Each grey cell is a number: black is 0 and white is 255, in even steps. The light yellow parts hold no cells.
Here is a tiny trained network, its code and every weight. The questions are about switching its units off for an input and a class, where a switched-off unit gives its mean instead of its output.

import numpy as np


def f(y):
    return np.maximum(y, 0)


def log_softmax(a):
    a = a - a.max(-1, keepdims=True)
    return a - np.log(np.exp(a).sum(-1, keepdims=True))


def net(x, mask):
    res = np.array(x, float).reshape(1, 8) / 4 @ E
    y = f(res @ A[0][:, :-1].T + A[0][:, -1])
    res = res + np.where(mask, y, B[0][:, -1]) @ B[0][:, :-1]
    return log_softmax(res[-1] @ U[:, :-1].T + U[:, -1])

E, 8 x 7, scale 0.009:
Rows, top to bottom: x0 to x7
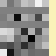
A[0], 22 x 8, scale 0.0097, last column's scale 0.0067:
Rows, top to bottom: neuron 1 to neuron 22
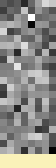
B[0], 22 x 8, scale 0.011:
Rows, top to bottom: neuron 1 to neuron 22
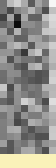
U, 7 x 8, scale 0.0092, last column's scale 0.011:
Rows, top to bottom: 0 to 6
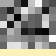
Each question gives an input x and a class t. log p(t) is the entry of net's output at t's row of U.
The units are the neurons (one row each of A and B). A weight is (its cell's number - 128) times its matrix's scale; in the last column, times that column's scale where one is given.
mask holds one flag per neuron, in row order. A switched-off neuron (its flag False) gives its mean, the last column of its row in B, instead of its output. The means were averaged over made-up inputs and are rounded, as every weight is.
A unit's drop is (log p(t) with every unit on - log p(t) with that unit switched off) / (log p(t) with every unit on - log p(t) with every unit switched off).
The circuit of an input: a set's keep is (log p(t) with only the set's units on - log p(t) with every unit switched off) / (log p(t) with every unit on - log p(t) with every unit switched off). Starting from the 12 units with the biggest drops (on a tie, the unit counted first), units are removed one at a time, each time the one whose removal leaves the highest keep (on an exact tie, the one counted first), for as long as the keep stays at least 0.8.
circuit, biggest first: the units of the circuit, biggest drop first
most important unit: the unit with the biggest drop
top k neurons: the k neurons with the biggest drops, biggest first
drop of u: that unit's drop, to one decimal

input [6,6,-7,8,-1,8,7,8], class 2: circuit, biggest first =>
(neuron 4)
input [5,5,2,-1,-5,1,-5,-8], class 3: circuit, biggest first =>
(neuron 13; neuron 9)
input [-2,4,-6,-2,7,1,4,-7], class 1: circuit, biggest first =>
(neuron 15; neuron 22)
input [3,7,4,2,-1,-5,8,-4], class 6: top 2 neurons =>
(neuron 1; neuron 4)
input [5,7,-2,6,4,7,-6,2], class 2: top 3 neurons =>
(neuron 4; neuron 1; neuron 12)
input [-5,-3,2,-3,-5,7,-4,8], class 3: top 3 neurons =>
(neuron 5; neuron 3; neuron 15)
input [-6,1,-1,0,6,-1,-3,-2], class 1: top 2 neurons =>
(neuron 15; neuron 22)
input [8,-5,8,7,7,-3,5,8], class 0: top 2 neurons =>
(neuron 8; neuron 16)
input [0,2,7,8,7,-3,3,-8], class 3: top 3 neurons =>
(neuron 13; neuron 14; neuron 9)
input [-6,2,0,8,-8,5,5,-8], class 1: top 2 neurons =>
(neuron 2; neuron 5)
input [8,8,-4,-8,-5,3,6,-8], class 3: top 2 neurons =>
(neuron 9; neuron 14)
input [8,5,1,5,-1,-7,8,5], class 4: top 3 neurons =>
(neuron 20; neuron 11; neuron 4)
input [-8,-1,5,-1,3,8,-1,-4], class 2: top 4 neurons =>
(neuron 4; neuron 20; neuron 11; neuron 12)
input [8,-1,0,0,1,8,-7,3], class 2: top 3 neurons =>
(neuron 4; neuron 12; neuron 1)
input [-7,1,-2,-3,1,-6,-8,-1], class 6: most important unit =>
neuron 7
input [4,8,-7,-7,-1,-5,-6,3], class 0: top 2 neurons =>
(neuron 10; neuron 18)
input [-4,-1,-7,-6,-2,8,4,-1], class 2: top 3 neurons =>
(neuron 4; neuron 8; neuron 16)
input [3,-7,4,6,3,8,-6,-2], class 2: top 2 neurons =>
(neuron 4; neuron 1)
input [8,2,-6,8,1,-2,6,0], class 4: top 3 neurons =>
(neuron 20; neuron 11; neuron 12)
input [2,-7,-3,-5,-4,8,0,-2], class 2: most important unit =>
neuron 4
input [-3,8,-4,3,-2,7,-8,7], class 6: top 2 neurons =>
(neuron 7; neuron 3)
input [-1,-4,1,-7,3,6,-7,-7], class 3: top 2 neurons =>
(neuron 13; neuron 9)
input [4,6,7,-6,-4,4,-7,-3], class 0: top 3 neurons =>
(neuron 8; neuron 16; neuron 1)
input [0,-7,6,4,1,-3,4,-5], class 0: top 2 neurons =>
(neuron 8; neuron 16)
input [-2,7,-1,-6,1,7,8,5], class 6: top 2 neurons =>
(neuron 1; neuron 3)
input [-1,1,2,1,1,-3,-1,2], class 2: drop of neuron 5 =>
-0.1
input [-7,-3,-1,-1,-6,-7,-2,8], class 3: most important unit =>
neuron 5
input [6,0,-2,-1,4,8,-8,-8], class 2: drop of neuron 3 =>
-0.1
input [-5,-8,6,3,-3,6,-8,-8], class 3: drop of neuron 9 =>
0.3
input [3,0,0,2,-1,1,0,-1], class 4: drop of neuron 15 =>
0.2
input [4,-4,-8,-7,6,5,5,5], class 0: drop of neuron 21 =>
0.0
